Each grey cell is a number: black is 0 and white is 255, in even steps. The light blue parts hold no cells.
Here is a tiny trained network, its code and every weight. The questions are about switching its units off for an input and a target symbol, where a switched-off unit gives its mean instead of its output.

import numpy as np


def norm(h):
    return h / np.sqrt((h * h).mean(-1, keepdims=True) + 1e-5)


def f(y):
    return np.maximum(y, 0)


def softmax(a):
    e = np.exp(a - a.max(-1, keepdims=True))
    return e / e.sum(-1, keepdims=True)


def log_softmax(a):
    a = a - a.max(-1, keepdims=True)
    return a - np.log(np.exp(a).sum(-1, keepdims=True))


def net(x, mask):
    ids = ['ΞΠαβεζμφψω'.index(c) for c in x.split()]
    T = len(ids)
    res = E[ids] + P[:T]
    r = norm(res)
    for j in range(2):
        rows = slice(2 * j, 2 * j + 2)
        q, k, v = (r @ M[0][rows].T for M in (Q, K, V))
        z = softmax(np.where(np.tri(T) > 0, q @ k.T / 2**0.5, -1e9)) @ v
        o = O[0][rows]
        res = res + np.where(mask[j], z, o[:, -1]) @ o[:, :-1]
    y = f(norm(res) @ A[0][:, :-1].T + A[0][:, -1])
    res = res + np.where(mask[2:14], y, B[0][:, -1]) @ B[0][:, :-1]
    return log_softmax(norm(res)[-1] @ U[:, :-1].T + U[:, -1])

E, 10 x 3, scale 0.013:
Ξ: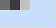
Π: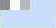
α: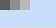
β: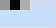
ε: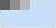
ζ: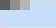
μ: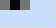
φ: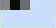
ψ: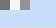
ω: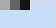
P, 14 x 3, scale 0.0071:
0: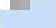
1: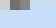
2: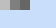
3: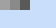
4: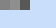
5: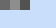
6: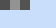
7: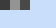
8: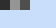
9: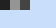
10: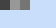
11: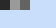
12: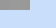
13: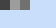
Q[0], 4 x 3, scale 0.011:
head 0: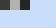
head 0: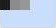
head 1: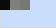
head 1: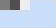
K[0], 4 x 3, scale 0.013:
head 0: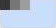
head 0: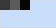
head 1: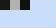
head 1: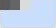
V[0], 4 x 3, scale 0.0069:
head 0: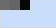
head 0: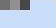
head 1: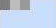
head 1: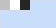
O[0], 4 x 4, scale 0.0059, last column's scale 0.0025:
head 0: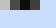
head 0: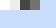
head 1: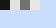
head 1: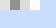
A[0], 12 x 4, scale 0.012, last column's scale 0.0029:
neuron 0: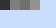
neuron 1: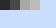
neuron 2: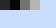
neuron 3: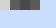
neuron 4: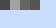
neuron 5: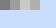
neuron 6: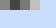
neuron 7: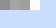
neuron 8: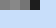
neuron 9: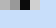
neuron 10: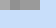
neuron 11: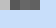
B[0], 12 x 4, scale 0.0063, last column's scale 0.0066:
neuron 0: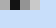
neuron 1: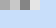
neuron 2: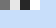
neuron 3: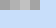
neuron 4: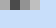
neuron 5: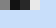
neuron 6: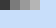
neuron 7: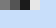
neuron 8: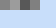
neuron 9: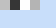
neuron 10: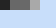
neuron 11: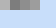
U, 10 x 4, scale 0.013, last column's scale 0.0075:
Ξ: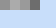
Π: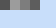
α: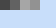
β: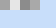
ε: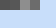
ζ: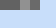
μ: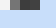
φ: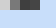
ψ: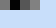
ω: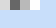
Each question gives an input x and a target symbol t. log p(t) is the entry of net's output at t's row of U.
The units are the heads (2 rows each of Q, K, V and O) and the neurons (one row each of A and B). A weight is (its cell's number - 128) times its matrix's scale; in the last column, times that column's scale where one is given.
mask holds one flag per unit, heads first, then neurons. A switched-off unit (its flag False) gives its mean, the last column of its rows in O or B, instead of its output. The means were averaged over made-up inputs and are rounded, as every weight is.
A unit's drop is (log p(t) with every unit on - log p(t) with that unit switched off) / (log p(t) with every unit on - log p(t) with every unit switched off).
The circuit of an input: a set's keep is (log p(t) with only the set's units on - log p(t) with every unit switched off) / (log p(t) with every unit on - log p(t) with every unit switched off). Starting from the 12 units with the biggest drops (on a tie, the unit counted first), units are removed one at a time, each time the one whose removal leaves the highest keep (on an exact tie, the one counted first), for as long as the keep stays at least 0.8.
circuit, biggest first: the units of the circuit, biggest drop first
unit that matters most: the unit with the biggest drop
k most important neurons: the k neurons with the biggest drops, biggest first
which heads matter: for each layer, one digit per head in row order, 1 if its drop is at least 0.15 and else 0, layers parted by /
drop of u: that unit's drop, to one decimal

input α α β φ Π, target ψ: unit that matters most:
neuron 5
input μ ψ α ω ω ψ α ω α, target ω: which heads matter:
10
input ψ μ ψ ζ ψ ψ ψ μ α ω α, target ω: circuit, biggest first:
[head 0; neuron 9; neuron 2]
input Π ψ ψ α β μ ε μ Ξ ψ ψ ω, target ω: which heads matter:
00
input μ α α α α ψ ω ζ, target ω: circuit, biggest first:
[head 0; neuron 9]
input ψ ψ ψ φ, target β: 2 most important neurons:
[neuron 2; neuron 5]
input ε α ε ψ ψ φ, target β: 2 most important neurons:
[neuron 2; neuron 1]
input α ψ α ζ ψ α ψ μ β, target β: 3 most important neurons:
[neuron 2; neuron 1; neuron 5]
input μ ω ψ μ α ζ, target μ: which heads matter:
11
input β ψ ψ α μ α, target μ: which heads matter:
11
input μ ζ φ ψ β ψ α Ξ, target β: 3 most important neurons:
[neuron 2; neuron 1; neuron 5]
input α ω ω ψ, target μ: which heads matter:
01
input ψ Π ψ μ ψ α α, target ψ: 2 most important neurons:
[neuron 0; neuron 4]
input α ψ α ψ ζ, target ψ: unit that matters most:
neuron 5
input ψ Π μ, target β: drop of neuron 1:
0.1
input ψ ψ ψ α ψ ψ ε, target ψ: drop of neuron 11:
0.0
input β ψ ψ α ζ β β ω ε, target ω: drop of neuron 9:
0.2
